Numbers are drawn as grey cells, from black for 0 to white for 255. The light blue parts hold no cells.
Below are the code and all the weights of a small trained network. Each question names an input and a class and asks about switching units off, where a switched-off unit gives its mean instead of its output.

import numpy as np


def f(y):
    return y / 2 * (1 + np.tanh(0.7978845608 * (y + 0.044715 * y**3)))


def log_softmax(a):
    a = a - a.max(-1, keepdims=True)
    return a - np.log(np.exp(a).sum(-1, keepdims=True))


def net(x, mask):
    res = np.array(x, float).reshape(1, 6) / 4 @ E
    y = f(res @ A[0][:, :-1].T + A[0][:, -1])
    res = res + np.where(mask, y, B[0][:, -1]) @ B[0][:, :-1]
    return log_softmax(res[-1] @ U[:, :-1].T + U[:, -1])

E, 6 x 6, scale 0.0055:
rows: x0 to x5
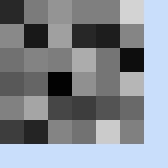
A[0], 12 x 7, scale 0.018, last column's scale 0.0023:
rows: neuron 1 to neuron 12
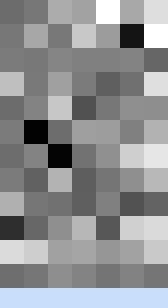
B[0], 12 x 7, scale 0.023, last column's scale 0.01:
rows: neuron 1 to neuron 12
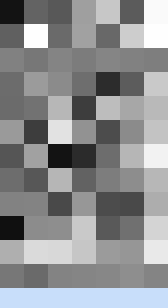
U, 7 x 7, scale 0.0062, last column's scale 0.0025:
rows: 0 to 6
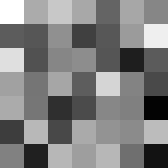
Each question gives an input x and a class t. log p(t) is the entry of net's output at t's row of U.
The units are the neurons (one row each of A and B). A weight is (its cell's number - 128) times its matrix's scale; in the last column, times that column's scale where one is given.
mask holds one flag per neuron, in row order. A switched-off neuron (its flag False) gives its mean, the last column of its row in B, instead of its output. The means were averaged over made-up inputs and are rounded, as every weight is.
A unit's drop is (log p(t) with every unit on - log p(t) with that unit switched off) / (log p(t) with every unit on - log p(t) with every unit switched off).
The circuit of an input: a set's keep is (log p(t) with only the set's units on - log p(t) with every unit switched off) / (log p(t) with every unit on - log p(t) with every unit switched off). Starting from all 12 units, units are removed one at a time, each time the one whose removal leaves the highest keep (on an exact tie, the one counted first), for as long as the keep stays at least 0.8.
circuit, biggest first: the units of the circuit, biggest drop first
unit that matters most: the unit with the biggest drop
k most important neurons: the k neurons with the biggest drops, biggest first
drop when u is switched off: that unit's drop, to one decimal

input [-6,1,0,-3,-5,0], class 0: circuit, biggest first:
neuron 7; neuron 1
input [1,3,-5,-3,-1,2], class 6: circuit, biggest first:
neuron 7; neuron 2
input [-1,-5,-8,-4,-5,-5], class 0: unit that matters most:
neuron 11
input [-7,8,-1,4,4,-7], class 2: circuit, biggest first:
neuron 2; neuron 9; neuron 1
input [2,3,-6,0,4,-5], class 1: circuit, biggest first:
neuron 2; neuron 1
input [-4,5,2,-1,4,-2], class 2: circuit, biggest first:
neuron 7; neuron 2; neuron 9
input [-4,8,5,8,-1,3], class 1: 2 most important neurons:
neuron 11; neuron 7
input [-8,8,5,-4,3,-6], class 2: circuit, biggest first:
neuron 9; neuron 7; neuron 4
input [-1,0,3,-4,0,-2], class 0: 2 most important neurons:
neuron 1; neuron 7
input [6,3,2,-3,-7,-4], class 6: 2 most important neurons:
neuron 2; neuron 7
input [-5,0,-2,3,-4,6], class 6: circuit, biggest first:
neuron 6; neuron 2
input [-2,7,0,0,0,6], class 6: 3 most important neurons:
neuron 7; neuron 2; neuron 6
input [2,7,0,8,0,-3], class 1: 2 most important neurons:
neuron 2; neuron 1
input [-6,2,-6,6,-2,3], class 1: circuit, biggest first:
neuron 6
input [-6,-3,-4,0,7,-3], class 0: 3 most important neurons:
neuron 1; neuron 11; neuron 10
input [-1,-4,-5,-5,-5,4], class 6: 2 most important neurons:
neuron 7; neuron 2
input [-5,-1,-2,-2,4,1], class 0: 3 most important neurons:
neuron 1; neuron 7; neuron 10
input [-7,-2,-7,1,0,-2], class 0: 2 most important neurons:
neuron 1; neuron 11
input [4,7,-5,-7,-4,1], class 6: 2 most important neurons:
neuron 7; neuron 2
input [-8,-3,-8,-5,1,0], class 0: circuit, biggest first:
neuron 11
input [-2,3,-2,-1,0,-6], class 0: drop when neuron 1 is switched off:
0.1
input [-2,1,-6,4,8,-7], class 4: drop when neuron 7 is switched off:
0.2
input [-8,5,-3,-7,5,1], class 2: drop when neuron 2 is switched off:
0.2
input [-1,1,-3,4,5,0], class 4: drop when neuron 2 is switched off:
0.2
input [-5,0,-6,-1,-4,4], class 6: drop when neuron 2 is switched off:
0.1
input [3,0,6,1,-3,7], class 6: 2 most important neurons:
neuron 6; neuron 7
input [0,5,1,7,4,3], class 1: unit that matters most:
neuron 6
